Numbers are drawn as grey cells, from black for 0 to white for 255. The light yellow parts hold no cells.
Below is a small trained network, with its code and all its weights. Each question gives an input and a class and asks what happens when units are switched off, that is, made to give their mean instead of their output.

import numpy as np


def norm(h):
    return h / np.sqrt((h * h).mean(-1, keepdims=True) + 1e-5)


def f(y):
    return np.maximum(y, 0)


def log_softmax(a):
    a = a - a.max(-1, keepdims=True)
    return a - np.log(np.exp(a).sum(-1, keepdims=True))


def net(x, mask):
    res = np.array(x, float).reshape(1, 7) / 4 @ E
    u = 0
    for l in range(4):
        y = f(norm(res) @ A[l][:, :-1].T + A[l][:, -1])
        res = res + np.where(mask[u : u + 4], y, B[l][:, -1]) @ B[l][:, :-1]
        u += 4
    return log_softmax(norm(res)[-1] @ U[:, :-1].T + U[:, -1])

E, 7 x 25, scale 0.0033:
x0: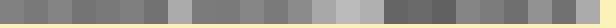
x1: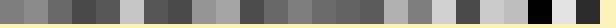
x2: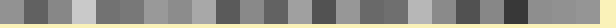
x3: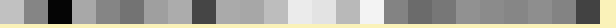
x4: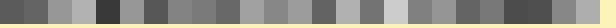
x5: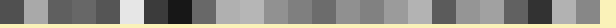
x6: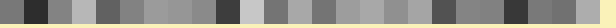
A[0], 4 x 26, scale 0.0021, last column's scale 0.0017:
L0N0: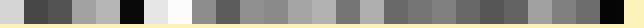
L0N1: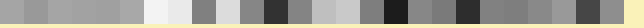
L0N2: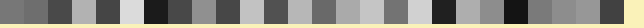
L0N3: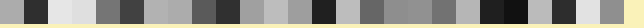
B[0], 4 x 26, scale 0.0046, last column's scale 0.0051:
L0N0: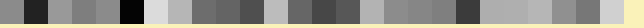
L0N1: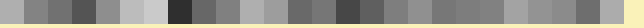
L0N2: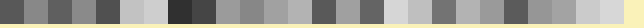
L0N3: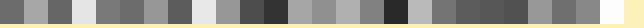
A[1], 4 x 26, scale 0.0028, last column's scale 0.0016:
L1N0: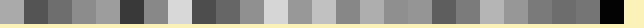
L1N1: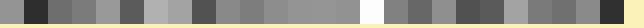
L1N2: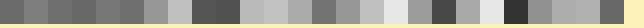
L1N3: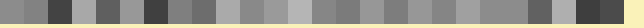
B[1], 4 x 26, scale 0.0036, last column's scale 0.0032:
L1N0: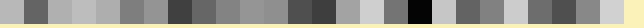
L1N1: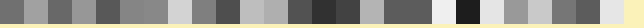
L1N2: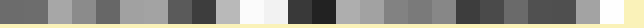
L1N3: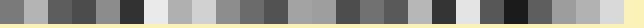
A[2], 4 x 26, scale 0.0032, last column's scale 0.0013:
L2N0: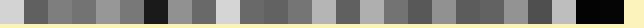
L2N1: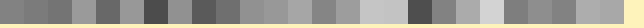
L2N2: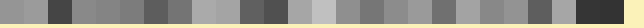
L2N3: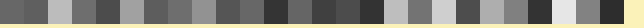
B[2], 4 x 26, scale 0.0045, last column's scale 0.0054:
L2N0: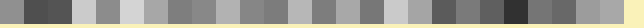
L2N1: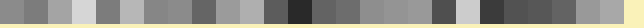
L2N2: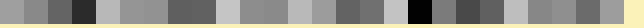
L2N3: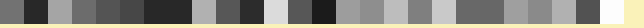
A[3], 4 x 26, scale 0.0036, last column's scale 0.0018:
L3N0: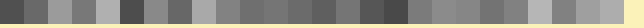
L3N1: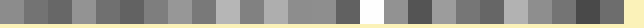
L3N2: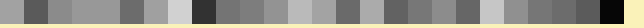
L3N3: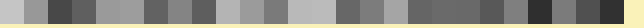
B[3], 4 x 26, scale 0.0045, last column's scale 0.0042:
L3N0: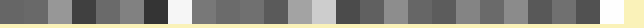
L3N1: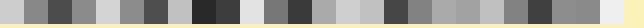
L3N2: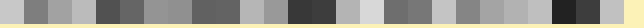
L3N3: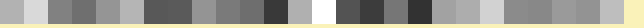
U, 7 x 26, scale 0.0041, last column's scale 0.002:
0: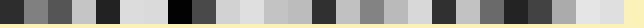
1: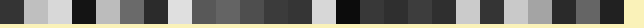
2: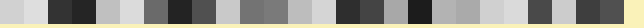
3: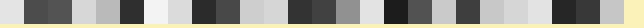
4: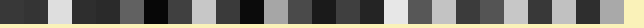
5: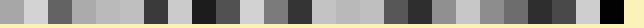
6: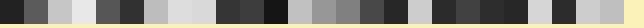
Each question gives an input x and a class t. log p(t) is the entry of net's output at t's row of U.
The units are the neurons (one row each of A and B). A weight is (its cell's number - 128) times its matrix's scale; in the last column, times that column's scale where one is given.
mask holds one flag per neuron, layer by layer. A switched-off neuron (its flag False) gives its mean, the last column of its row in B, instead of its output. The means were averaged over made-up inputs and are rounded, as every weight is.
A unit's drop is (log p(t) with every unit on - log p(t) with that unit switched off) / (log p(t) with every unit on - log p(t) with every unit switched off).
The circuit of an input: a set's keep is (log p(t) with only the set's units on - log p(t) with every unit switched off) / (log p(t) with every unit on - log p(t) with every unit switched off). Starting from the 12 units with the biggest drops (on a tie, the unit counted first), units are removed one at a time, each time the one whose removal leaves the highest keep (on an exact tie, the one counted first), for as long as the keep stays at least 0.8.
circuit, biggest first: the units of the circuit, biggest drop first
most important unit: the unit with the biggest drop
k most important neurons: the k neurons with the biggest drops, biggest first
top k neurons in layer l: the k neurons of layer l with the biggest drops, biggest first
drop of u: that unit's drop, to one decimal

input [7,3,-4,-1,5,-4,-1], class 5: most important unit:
L3N1
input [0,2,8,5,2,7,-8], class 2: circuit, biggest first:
L3N3, L2N2
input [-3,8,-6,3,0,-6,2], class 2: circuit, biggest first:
L0N0, L3N3
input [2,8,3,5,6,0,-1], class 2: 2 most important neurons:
L0N0, L2N2
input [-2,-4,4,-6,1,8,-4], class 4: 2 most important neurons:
L2N3, L1N2
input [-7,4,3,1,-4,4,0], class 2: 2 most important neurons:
L2N2, L1N3
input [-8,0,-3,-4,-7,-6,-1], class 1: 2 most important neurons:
L2N3, L3N0
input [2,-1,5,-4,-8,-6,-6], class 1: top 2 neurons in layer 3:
L3N0, L3N1
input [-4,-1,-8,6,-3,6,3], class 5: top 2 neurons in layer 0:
L0N3, L0N1
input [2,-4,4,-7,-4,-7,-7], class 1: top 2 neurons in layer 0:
L0N2, L0N1
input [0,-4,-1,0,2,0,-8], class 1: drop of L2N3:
0.0
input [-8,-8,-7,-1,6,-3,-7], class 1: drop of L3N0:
0.1
